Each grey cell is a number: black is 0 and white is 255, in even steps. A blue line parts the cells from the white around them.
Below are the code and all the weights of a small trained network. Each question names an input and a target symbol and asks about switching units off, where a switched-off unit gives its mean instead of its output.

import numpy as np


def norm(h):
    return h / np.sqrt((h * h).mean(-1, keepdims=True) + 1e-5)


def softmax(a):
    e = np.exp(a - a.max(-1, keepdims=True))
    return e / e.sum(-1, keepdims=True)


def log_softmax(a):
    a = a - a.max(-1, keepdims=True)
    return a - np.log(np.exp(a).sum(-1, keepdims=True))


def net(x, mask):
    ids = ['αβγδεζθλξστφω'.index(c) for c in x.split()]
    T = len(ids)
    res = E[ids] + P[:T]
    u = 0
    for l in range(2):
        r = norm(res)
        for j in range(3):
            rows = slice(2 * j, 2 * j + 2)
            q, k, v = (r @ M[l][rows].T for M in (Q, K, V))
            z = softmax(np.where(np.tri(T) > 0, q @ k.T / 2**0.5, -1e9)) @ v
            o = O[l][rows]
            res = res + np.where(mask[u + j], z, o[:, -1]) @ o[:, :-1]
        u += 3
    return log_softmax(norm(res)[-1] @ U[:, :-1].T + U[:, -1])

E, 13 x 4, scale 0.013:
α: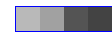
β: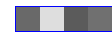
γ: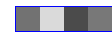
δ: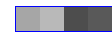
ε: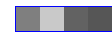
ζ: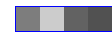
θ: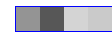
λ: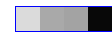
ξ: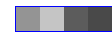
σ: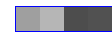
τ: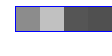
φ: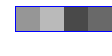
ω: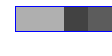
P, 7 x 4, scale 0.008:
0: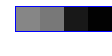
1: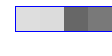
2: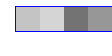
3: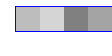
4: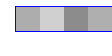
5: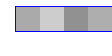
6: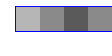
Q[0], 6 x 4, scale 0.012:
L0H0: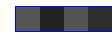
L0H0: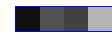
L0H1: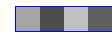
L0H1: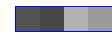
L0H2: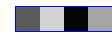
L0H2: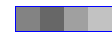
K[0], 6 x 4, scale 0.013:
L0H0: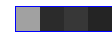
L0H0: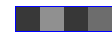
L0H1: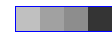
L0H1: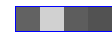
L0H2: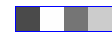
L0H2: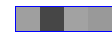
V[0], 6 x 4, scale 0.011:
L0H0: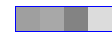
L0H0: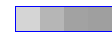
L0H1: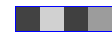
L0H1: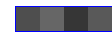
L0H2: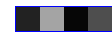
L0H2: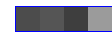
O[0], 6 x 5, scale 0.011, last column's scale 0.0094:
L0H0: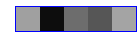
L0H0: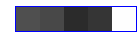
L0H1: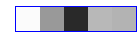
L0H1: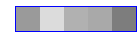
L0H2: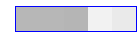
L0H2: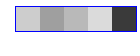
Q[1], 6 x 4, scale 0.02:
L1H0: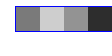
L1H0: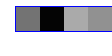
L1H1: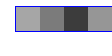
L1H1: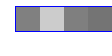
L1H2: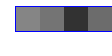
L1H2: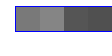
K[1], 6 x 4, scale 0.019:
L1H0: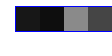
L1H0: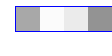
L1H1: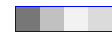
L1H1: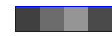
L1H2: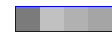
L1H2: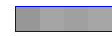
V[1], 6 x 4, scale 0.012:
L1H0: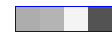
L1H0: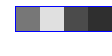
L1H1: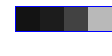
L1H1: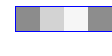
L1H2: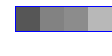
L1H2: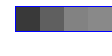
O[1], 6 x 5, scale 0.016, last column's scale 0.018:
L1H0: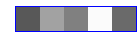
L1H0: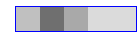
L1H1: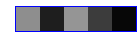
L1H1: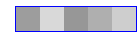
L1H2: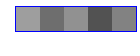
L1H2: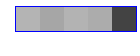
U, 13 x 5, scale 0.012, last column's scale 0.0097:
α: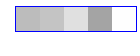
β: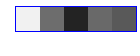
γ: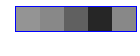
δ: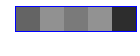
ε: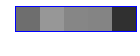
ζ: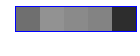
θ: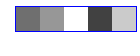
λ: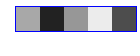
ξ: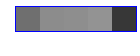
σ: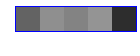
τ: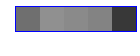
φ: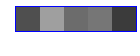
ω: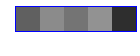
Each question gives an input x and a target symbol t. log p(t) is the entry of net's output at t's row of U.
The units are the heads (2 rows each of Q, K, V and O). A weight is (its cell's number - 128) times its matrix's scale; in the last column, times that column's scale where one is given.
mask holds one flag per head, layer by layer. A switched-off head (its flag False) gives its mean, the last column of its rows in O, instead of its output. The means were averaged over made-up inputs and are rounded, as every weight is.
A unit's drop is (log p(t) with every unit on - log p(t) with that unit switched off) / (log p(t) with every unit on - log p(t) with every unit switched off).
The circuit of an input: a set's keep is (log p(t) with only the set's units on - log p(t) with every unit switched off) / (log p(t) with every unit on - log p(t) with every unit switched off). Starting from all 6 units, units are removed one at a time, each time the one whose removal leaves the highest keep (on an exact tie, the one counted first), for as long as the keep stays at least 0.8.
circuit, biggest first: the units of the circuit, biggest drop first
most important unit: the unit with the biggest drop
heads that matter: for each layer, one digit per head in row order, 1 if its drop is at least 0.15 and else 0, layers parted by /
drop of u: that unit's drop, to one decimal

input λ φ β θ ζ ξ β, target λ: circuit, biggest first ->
L0H1, L0H0, L1H0, L1H1
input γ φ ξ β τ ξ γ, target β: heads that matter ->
010 / 100
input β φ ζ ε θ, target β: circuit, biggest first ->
L0H2
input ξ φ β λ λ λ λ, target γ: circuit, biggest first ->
L0H1, L1H1
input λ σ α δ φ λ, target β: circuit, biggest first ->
L0H2, L1H1, L0H0
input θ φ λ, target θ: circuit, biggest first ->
L0H1, L1H1
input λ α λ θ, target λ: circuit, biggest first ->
L1H0, L1H1, L0H2, L0H0
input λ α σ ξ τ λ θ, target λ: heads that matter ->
101 / 110
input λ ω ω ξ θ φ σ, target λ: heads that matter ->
110 / 110
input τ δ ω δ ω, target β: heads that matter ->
000 / 100
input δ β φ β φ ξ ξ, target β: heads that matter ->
000 / 100
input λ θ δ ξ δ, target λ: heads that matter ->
111 / 110
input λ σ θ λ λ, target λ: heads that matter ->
110 / 110
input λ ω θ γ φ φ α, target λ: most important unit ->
L1H0
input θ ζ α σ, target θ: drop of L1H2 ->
0.1
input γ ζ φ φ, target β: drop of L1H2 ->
0.1
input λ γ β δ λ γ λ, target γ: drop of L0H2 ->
1.2
